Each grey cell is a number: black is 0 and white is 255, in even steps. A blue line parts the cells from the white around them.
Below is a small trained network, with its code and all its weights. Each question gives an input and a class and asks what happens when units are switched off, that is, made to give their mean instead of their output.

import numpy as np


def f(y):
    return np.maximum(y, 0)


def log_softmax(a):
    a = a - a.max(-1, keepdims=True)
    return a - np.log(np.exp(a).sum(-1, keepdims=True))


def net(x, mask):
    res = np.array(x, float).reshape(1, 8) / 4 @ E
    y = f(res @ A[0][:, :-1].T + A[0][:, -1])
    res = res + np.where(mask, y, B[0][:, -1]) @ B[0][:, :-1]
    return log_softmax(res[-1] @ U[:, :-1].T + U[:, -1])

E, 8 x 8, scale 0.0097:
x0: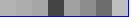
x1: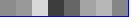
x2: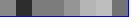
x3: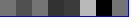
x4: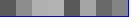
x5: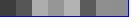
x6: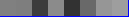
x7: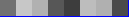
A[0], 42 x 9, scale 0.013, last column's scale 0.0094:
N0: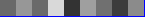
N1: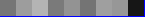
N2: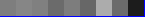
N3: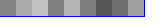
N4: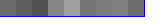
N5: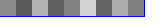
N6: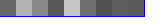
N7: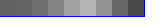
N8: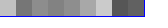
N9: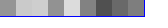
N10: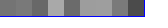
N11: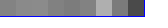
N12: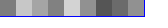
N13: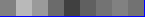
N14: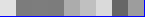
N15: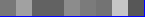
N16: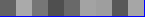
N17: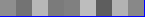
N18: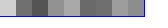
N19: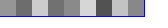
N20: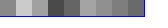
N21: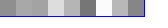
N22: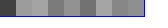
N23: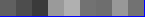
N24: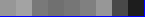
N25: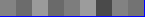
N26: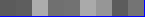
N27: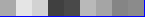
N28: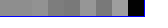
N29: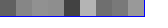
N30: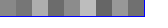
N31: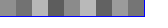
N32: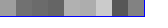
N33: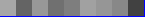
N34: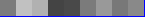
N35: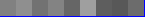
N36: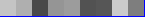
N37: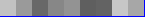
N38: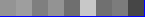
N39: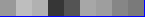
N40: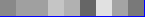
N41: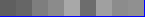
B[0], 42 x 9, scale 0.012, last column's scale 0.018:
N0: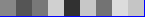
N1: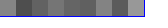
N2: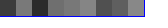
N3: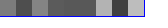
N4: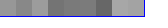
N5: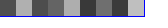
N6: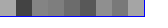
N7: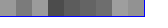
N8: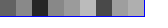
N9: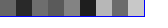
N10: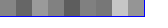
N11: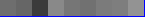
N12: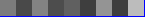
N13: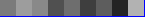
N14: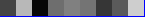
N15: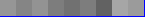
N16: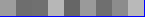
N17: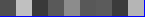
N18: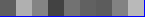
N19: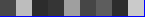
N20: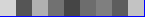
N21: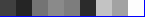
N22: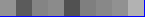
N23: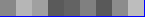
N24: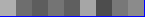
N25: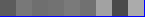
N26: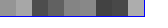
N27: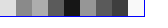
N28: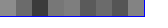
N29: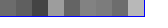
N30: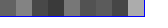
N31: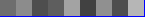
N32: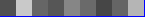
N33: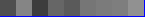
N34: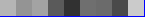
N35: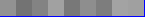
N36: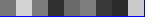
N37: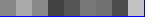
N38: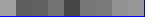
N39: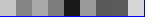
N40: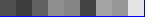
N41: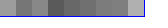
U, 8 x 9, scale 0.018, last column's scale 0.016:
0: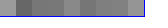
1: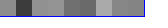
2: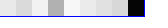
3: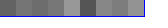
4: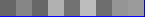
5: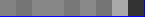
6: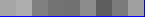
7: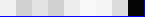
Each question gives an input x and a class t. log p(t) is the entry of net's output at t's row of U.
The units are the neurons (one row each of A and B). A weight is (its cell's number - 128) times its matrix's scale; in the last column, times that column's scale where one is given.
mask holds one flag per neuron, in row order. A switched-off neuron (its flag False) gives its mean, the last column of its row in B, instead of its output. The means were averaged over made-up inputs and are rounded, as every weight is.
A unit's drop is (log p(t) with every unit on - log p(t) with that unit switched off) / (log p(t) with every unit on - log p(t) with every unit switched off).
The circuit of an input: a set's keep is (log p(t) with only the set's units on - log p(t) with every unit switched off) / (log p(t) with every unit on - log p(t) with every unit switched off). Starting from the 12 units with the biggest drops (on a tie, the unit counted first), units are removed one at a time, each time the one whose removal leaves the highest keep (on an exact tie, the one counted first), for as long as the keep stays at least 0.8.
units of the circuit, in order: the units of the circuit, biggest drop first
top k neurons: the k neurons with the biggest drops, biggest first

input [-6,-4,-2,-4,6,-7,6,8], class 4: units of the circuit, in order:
N0
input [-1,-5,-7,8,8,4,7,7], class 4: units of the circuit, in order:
N0; N29
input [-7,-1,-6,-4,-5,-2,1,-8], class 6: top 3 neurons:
N36; N23; N9
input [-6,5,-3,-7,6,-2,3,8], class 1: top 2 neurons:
N21; N40
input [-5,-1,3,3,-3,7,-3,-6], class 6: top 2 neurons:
N21; N23
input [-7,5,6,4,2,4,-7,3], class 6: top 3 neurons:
N21; N26; N40
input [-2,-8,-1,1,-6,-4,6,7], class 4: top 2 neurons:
N0; N27
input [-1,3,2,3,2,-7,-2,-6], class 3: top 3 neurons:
N27; N39; N34
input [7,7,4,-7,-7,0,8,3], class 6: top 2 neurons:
N27; N39
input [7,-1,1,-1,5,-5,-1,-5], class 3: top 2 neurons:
N27; N39
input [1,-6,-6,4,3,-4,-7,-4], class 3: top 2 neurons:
N27; N9
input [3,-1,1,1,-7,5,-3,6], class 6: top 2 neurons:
N21; N40
